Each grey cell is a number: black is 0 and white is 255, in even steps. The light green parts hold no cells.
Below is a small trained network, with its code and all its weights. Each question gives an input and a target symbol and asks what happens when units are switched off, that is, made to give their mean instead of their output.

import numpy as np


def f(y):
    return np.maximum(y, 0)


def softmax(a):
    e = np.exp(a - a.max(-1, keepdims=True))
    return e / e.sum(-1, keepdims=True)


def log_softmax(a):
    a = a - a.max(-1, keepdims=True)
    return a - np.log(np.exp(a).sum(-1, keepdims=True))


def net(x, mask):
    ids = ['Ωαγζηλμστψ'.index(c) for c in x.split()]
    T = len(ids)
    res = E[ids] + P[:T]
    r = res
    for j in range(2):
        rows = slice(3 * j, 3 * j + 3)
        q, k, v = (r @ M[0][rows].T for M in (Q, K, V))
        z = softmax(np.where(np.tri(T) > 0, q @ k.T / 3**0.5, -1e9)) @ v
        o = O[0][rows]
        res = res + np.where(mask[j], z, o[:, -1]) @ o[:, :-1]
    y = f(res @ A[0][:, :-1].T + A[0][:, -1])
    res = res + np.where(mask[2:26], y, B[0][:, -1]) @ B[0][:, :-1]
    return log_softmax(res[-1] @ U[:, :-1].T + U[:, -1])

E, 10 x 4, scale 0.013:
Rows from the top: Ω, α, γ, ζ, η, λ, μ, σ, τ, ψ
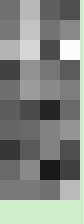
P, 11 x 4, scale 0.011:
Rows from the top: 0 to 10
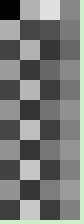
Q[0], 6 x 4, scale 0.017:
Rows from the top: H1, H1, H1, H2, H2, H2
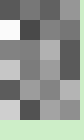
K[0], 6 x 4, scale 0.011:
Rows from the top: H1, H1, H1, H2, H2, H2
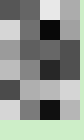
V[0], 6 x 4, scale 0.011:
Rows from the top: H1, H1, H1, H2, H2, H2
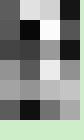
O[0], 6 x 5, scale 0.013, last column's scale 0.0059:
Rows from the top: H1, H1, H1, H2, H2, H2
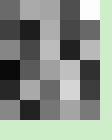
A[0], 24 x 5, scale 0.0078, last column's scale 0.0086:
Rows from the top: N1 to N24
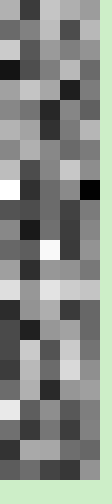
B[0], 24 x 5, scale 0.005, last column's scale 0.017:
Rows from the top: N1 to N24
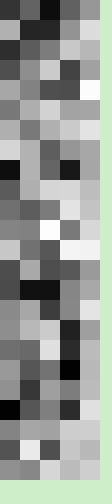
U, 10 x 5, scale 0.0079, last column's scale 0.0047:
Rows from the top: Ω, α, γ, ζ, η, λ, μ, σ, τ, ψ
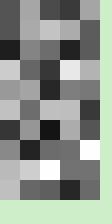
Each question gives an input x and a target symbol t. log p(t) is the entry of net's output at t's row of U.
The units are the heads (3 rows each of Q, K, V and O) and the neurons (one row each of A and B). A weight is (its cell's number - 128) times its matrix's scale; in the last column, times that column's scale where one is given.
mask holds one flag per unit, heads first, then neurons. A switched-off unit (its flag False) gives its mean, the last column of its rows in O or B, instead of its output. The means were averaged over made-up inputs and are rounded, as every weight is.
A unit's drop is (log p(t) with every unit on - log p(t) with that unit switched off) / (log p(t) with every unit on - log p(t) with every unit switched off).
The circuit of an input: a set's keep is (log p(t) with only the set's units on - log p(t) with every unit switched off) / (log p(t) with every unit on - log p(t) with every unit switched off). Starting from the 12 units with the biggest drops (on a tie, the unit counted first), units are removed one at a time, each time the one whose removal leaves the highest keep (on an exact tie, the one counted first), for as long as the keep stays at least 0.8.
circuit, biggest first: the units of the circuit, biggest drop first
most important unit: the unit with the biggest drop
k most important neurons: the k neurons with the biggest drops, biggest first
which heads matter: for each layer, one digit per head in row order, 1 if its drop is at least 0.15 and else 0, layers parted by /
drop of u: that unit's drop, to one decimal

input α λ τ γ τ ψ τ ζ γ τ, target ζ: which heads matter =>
10
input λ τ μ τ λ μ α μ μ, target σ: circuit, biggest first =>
(H1; H2)
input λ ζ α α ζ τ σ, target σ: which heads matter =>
11
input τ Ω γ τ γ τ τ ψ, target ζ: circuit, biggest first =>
(H1)
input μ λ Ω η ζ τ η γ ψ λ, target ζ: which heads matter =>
10
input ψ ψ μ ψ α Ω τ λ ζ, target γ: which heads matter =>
01
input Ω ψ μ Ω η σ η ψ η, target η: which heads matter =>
11
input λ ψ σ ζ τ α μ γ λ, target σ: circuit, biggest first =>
(H1; H2)
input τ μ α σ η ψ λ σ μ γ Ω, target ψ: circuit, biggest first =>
(H2; N5; H1)
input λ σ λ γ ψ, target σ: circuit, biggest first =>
(H1; H2)
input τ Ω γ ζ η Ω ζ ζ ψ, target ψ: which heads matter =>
01
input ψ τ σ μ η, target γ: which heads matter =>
01
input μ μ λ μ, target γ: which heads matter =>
11
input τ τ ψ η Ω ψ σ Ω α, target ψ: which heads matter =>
01
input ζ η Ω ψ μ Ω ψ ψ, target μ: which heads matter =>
10
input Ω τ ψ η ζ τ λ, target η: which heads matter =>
11
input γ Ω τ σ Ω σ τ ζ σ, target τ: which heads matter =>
10
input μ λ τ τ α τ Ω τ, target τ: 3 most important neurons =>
(N10; N2; N12)
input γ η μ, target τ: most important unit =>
N18
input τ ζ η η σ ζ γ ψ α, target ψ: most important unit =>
H2
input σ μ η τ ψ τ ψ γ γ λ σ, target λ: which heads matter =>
10
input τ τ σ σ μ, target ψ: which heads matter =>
01
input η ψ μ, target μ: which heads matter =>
11
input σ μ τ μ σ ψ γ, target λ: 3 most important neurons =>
(N13; N12; N22)
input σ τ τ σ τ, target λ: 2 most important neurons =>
(N13; N12)
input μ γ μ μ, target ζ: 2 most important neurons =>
(N21; N7)
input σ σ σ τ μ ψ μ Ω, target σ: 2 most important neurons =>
(N21; N23)
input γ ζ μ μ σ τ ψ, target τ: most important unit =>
N18
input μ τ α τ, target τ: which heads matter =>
01
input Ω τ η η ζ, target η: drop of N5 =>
0.1
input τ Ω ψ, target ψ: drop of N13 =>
0.0
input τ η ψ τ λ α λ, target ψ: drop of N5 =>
0.2
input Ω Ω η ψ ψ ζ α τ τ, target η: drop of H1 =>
0.5
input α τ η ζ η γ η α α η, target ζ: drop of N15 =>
0.2
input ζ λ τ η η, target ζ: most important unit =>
N13
